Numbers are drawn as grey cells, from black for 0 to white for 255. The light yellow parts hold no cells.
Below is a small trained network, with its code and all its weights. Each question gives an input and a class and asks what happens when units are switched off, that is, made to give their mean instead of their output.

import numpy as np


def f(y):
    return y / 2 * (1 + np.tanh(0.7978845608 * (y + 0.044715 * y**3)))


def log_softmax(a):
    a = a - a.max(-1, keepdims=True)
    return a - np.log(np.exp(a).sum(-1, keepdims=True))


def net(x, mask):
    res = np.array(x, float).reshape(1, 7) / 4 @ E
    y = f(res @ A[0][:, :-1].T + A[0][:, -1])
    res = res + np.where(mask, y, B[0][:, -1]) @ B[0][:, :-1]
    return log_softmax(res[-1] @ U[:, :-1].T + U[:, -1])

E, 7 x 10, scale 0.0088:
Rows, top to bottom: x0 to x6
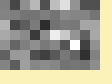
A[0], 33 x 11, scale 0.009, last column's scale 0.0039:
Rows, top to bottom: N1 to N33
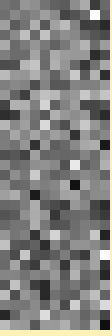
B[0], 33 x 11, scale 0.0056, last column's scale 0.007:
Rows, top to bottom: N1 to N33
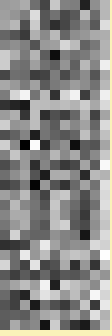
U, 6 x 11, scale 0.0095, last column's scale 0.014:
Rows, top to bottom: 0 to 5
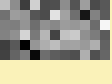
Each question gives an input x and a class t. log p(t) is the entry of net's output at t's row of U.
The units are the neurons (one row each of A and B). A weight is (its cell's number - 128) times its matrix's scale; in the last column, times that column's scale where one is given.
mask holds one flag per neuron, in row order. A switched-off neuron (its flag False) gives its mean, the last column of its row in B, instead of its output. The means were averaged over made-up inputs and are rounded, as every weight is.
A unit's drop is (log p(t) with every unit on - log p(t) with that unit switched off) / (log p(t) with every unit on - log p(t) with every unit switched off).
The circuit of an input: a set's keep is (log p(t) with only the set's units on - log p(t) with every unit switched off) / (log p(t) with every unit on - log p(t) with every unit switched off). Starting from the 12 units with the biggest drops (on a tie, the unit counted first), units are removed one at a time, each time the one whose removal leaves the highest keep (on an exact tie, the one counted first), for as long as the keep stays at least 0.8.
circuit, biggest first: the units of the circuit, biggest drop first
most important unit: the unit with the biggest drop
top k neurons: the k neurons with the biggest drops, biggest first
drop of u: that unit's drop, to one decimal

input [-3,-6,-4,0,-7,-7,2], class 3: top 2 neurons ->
(N10; N13)
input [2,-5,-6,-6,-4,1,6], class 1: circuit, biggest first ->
(N22; N18)
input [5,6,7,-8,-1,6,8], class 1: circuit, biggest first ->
(N21; N22)
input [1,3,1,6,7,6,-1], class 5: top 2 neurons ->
(N31; N17)
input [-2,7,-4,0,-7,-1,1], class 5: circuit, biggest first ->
(N19; N14)
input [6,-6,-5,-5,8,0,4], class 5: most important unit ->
N17
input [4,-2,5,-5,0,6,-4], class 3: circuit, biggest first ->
(N26; N29)
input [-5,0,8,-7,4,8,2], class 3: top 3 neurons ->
(N26; N29; N11)
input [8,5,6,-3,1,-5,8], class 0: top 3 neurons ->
(N3; N12; N6)
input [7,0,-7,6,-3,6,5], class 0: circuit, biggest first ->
(N3; N7)
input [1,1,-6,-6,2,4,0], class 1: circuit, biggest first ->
(N22; N21)
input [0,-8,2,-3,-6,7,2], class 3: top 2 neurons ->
(N26; N29)
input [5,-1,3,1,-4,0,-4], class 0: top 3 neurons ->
(N3; N31; N17)
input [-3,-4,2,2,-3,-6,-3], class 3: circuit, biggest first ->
(N10)
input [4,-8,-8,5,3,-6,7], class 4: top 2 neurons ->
(N11; N4)
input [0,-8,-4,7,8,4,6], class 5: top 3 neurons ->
(N31; N17; N8)
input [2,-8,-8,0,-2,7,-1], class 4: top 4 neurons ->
(N11; N4; N10; N32)
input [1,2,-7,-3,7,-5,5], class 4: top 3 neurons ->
(N11; N32; N4)
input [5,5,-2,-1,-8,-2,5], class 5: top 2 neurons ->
(N19; N14)
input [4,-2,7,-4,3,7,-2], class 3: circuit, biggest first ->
(N26)
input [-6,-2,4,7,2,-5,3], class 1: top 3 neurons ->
(N24; N33; N10)
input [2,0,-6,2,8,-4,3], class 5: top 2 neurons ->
(N17; N31)
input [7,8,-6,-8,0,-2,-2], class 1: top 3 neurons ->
(N22; N18; N1)
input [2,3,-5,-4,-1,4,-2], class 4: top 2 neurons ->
(N11; N10)
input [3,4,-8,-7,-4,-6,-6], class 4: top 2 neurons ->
(N11; N32)
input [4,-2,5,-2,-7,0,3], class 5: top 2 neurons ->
(N19; N14)
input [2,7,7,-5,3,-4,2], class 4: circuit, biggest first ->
(N25)
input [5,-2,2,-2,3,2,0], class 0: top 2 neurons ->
(N3; N10)
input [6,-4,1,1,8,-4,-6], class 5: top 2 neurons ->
(N17; N31)
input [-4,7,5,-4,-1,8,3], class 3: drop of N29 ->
0.3
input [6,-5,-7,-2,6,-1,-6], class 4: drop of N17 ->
-0.1
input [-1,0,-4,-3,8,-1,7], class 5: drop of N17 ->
0.1
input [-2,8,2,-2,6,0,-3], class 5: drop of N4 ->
0.0
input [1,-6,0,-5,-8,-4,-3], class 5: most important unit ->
N19
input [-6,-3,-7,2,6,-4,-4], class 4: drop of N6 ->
0.2
